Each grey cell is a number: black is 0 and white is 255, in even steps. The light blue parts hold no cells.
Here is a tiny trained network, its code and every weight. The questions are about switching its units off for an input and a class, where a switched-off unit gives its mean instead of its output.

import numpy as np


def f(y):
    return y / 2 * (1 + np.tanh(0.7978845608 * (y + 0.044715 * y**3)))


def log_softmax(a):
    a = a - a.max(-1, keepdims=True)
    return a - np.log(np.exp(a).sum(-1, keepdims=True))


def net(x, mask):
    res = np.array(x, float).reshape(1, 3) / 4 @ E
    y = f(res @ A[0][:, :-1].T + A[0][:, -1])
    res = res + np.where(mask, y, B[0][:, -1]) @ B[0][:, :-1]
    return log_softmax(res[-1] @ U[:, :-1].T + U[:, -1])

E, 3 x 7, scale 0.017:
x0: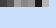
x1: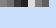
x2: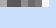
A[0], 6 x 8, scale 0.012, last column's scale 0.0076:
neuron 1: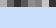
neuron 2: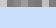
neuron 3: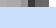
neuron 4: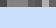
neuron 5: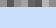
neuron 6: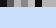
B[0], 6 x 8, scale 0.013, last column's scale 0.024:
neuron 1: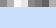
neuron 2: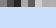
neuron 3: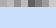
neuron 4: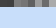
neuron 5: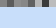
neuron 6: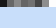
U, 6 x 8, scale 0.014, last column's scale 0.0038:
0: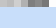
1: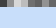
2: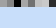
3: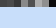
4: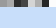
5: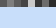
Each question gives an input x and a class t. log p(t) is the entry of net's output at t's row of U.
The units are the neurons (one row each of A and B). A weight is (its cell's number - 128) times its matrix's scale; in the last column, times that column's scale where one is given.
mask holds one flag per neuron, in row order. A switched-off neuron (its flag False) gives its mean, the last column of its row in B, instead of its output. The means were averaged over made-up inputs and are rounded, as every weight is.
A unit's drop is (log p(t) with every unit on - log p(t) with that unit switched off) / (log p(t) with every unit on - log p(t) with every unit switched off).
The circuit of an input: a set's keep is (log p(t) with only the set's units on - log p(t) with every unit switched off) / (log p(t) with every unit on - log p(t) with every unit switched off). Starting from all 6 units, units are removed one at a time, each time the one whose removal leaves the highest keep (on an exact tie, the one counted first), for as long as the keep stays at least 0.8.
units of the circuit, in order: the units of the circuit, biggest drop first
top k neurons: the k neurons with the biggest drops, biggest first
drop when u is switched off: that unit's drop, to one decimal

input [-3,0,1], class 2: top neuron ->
(neuron 1)
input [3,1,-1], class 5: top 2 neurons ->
(neuron 1; neuron 3)
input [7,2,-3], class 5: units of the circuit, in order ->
(neuron 1; neuron 3)
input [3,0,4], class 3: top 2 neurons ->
(neuron 2; neuron 3)
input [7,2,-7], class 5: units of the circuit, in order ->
(neuron 1; neuron 3)
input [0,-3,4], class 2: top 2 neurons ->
(neuron 6; neuron 2)
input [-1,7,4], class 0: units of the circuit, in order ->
(neuron 1; neuron 6)
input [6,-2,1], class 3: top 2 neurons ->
(neuron 1; neuron 4)
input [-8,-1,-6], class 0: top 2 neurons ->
(neuron 3; neuron 6)
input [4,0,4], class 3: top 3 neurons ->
(neuron 2; neuron 3; neuron 4)
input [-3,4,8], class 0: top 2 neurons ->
(neuron 1; neuron 6)
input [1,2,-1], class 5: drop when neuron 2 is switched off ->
0.1
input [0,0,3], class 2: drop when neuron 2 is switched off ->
0.2
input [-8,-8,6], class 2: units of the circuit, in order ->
(neuron 2)
